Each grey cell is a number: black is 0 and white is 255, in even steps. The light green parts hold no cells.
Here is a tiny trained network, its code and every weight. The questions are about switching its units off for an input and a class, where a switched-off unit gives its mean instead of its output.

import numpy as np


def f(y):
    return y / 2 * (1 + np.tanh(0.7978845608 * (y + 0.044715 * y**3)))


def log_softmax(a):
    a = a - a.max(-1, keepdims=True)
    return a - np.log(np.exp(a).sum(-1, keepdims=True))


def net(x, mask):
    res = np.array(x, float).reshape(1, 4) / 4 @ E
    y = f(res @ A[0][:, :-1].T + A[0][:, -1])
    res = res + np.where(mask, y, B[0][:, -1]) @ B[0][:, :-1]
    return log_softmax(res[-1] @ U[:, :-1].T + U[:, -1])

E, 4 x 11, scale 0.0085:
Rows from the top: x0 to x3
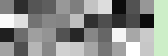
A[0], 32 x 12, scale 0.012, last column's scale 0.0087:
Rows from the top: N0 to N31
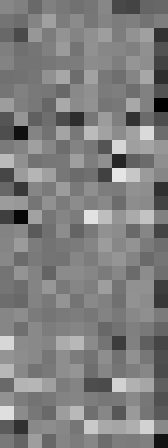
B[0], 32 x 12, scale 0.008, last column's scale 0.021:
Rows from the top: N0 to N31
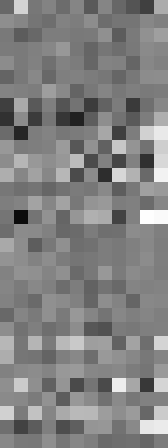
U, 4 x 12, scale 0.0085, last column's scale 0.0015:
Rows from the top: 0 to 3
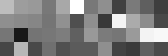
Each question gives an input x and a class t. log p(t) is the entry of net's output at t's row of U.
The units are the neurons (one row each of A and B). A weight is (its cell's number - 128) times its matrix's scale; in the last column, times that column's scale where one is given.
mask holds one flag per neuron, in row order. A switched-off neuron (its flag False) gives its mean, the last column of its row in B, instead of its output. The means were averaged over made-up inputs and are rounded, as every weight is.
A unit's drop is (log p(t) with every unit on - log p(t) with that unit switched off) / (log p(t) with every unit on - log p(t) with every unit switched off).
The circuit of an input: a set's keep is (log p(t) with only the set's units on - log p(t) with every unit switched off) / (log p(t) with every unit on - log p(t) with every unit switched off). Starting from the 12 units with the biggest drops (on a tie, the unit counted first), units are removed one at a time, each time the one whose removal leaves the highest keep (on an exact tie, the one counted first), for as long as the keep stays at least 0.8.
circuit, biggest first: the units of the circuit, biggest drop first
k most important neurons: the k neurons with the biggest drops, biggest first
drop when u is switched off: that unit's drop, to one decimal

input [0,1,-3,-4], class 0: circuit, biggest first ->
N30
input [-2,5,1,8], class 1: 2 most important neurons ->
N11, N27
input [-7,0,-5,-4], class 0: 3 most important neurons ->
N12, N30, N8
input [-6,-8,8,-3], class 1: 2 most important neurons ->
N12, N27
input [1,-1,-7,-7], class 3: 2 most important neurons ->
N8, N0
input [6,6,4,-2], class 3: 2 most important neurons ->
N8, N29
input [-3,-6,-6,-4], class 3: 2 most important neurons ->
N15, N12
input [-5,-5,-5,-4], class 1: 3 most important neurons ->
N15, N9, N11
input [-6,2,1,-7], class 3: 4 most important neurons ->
N8, N29, N12, N10
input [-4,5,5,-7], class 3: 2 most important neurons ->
N8, N29
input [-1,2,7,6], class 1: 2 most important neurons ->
N27, N12
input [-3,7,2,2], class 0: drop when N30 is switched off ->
0.1
